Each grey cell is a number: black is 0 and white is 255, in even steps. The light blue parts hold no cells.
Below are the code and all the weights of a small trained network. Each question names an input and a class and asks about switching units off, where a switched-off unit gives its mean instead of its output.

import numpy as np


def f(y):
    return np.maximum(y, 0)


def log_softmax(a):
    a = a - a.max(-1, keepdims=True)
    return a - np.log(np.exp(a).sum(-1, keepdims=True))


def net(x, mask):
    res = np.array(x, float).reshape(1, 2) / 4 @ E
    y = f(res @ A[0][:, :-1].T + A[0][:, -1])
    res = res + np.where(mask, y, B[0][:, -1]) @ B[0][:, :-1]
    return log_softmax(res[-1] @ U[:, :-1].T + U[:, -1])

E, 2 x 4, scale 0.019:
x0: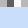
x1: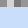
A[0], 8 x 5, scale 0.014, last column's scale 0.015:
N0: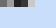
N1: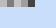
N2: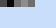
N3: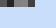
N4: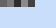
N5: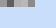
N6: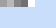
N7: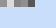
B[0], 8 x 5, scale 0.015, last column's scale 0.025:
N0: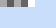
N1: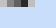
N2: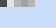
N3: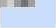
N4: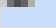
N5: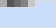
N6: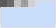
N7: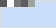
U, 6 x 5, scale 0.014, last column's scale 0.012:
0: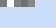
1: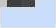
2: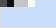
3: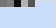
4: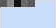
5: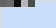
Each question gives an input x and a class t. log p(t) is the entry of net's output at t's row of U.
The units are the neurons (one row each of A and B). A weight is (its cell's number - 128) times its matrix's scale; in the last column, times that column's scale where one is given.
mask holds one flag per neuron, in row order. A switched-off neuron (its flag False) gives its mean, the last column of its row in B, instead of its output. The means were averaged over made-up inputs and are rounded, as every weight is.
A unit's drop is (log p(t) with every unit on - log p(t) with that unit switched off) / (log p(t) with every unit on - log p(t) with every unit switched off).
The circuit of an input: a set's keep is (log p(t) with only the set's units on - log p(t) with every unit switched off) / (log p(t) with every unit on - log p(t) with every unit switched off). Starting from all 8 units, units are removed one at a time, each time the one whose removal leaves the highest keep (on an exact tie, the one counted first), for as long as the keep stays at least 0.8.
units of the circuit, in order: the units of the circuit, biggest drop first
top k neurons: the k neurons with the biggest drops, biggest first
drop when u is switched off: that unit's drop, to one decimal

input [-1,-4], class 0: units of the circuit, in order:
N2
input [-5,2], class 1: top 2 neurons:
N4, N2
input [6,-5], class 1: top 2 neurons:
N5, N1
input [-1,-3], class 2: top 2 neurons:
N7, N1
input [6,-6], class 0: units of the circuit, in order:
N2, N3
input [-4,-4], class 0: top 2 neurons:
N2, N5
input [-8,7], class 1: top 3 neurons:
N0, N4, N2
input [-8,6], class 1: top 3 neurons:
N0, N4, N2
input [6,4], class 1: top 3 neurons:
N1, N2, N5
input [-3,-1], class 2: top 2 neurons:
N1, N5
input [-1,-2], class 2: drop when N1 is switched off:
0.1
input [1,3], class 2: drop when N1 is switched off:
0.4
